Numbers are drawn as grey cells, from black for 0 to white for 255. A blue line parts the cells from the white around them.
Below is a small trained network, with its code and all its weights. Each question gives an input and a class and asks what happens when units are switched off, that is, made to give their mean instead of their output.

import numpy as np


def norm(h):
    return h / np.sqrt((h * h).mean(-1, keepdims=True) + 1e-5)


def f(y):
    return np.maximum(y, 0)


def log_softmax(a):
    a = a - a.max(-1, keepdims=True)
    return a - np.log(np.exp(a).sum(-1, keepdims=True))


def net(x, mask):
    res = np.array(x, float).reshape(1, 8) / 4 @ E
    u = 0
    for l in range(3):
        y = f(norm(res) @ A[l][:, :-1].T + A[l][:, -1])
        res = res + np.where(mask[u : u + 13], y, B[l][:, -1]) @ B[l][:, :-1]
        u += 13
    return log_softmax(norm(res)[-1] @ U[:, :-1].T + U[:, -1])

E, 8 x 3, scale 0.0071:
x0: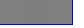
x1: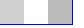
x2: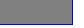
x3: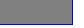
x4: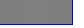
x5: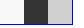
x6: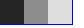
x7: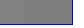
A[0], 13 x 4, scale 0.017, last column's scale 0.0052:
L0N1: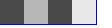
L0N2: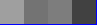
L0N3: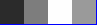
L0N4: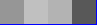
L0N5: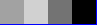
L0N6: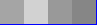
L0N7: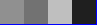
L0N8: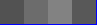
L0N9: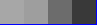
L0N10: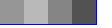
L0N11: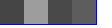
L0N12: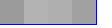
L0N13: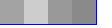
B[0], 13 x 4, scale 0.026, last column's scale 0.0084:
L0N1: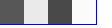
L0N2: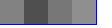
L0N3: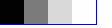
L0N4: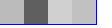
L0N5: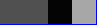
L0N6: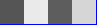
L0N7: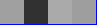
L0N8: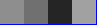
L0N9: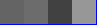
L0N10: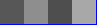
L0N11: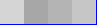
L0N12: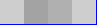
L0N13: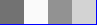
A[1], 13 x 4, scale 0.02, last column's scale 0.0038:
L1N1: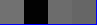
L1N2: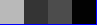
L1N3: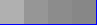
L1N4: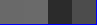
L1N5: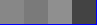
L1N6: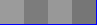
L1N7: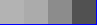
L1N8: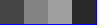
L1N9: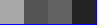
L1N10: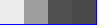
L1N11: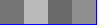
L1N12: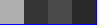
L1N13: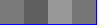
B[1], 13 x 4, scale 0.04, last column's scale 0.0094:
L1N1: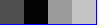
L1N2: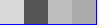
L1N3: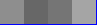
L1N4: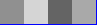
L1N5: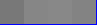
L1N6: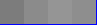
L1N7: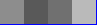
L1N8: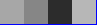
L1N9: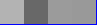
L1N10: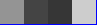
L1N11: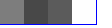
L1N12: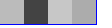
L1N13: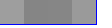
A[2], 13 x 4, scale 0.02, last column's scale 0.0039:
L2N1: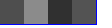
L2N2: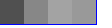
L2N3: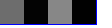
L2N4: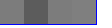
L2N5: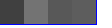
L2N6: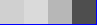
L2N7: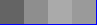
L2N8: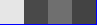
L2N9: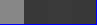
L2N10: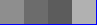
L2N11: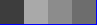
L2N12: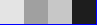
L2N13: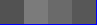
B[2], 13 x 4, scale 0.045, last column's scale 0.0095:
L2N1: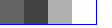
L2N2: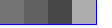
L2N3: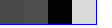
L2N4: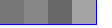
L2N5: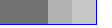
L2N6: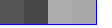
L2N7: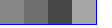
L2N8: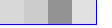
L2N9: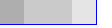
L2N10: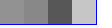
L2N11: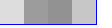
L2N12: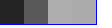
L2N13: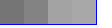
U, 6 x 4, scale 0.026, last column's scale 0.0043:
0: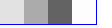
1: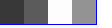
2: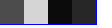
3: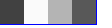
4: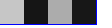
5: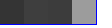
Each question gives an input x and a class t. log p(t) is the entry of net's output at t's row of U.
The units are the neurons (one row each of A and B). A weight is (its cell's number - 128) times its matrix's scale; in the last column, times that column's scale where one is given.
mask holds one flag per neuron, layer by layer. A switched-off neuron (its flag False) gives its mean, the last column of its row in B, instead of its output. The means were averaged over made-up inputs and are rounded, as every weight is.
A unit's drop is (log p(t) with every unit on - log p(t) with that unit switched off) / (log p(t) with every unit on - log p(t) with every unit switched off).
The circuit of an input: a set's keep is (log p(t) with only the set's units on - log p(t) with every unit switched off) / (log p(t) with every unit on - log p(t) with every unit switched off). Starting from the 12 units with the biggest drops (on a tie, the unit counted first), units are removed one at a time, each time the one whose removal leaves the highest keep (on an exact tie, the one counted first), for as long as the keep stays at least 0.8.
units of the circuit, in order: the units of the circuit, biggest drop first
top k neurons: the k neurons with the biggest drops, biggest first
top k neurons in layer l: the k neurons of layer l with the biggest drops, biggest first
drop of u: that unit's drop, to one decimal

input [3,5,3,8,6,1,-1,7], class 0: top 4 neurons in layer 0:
L0N12; L0N3; L0N4; L0N1
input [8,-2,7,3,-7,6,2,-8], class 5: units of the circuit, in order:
L2N3
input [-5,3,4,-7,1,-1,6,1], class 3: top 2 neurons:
L0N3; L2N3
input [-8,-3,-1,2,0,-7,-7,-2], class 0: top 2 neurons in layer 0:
L0N3; L0N11
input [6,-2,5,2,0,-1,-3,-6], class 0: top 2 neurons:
L0N3; L2N9
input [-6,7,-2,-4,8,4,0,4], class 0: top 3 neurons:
L0N3; L0N5; L1N10
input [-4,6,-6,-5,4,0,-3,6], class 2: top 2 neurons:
L1N1; L0N6
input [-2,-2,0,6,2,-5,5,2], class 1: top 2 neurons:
L2N1; L2N3
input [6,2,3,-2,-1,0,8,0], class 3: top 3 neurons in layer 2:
L2N3; L2N1; L2N11
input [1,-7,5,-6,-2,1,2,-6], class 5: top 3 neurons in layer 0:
L0N13; L0N6; L0N1
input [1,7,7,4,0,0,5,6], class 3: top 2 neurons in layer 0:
L0N6; L0N3
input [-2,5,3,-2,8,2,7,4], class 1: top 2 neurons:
L0N4; L0N12
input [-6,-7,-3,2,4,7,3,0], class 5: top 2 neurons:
L2N3; L1N1
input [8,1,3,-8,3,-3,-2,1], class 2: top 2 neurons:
L0N1; L0N3
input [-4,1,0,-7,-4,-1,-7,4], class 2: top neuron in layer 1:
L1N4
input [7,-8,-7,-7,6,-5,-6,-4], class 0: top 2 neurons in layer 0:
L0N3; L0N11
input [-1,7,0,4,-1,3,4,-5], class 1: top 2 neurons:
L0N12; L0N4
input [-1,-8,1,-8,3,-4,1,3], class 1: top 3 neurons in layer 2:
L2N1; L2N3; L2N8
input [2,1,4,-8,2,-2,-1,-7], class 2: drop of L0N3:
0.2
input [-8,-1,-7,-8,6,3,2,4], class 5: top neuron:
L0N1
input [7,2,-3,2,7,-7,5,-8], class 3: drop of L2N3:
0.2
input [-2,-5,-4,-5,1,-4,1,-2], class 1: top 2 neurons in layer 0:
L0N1; L0N12
